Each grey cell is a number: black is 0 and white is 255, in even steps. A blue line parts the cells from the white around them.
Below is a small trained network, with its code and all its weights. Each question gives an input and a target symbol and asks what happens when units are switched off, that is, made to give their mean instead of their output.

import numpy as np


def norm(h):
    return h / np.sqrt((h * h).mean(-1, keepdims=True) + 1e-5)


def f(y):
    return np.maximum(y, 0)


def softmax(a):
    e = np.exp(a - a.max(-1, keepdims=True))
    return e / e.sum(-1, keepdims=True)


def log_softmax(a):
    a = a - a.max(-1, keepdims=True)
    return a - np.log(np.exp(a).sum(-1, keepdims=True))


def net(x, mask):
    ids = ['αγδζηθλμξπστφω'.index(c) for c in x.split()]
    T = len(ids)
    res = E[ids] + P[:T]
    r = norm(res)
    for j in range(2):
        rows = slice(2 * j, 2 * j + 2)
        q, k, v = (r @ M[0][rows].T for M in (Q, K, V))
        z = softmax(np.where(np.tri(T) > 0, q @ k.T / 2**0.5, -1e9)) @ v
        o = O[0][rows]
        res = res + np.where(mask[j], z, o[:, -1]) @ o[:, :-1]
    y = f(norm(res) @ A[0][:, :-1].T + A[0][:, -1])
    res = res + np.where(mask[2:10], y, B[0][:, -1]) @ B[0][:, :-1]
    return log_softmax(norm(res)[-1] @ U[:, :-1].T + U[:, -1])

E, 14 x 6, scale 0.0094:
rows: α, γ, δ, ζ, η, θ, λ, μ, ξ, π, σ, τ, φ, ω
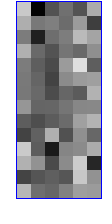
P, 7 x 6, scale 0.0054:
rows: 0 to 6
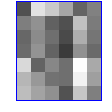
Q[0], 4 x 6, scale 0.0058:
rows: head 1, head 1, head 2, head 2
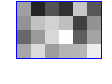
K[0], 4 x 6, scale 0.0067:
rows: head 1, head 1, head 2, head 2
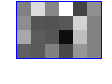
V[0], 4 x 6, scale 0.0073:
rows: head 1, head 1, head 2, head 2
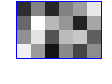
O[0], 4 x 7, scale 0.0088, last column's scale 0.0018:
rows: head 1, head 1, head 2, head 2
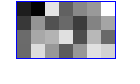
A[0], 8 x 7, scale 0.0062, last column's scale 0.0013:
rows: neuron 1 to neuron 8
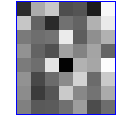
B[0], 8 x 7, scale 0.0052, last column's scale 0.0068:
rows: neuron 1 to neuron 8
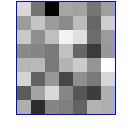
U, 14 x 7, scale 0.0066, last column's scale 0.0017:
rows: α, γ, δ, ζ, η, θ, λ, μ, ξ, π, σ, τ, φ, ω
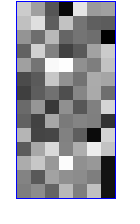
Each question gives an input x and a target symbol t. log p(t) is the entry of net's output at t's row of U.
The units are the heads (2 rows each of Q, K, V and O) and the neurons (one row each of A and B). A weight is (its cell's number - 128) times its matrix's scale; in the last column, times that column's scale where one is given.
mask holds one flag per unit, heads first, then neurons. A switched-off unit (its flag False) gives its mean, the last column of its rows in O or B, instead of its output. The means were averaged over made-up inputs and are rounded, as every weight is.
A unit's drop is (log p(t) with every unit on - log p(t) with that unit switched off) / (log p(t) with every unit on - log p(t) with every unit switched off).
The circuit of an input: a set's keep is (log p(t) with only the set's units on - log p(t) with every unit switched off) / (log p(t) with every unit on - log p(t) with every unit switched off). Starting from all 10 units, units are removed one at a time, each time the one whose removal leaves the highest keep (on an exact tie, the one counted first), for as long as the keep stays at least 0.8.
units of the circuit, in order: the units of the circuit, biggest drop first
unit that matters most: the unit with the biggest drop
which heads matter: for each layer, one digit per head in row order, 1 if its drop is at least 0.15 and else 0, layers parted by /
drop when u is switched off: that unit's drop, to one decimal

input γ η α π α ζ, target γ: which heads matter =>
10
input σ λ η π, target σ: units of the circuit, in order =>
head 2
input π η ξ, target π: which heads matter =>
01
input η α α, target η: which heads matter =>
01
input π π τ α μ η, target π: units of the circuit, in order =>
head 2; neuron 5
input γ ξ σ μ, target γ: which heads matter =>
10
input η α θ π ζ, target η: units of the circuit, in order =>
head 2; neuron 7
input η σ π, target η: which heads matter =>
01
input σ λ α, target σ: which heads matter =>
01
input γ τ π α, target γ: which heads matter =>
10
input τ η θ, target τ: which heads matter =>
11
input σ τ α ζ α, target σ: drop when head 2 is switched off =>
0.7
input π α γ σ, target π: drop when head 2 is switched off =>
0.9
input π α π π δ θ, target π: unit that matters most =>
head 2
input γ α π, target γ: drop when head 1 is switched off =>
0.5
